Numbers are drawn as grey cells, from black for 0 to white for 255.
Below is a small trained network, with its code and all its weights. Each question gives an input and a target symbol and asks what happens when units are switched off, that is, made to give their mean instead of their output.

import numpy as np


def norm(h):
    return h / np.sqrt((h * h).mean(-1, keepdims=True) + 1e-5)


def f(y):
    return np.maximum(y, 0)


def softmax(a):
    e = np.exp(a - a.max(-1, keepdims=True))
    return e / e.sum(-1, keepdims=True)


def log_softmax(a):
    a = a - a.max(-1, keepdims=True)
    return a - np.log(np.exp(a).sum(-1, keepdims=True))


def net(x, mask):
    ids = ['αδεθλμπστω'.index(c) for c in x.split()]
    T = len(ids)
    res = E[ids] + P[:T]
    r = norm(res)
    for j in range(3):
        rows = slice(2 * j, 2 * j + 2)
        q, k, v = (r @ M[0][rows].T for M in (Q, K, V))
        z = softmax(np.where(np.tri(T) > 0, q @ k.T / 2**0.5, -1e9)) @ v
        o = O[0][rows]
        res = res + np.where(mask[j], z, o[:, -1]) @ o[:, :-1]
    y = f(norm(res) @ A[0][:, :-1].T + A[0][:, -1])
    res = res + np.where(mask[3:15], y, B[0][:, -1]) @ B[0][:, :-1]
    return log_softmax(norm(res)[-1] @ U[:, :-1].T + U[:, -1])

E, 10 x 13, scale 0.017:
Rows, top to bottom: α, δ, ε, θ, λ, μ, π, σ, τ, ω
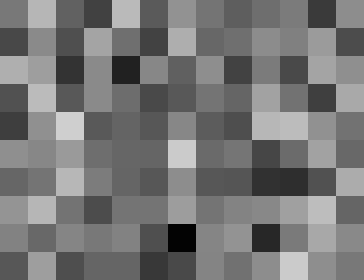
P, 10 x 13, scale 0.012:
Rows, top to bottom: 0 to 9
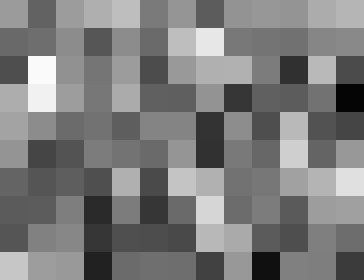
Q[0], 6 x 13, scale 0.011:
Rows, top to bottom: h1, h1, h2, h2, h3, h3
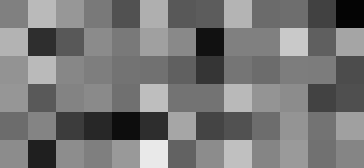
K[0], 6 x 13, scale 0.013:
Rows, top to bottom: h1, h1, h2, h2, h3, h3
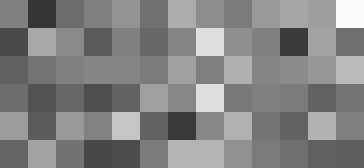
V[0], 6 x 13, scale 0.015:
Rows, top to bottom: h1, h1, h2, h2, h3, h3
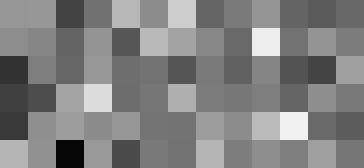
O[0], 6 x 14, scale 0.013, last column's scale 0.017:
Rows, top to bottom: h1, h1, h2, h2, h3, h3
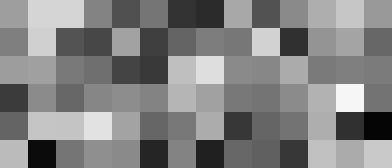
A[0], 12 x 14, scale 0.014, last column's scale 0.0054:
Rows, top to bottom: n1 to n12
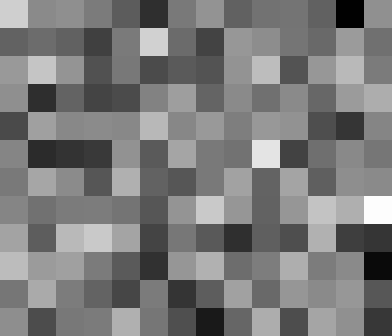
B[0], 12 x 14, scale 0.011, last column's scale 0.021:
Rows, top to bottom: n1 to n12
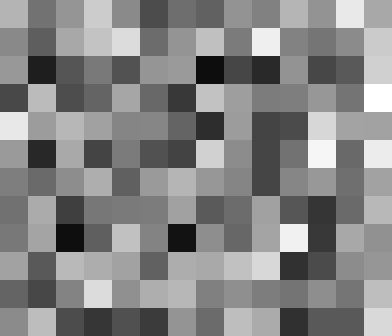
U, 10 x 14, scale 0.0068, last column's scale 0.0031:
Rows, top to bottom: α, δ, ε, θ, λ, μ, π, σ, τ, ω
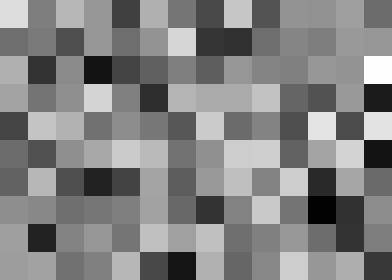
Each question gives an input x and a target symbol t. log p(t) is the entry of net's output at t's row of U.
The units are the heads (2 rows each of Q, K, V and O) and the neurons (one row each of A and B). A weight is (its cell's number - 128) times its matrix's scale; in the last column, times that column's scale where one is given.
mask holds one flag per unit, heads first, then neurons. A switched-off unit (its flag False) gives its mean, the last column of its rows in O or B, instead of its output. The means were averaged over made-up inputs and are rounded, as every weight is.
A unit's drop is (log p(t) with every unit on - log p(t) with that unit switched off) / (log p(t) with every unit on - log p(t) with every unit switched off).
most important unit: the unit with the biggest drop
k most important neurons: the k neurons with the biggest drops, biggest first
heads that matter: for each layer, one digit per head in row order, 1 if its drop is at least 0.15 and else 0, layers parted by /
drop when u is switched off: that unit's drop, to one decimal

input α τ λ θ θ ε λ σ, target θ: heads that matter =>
111
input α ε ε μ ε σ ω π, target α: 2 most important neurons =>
n5, n4
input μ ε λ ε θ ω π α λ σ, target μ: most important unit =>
h2
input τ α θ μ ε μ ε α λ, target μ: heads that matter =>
000
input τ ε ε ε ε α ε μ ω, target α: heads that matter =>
100
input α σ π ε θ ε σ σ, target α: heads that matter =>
001
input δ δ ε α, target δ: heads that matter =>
011
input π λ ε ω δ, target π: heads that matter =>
001
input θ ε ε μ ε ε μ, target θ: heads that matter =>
011
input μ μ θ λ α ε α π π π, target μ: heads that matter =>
011
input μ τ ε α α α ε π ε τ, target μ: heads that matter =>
011
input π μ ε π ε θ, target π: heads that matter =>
001
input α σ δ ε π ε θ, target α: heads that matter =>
001
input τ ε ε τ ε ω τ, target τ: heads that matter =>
100
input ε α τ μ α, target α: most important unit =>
h1
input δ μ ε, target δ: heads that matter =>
011
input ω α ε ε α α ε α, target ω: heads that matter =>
001
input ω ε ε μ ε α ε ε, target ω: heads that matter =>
001
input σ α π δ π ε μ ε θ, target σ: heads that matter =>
011
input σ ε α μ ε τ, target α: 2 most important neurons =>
n8, n4
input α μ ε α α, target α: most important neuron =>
n5
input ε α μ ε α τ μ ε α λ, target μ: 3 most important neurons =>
n2, n3, n6
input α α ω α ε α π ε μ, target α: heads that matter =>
000
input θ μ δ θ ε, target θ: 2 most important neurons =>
n10, n3
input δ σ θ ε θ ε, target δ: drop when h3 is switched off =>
0.6
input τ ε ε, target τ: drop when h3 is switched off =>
0.1
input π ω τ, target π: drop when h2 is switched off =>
0.2
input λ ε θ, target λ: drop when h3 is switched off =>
0.4
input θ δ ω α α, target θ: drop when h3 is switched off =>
0.7
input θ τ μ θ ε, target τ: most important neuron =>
n12
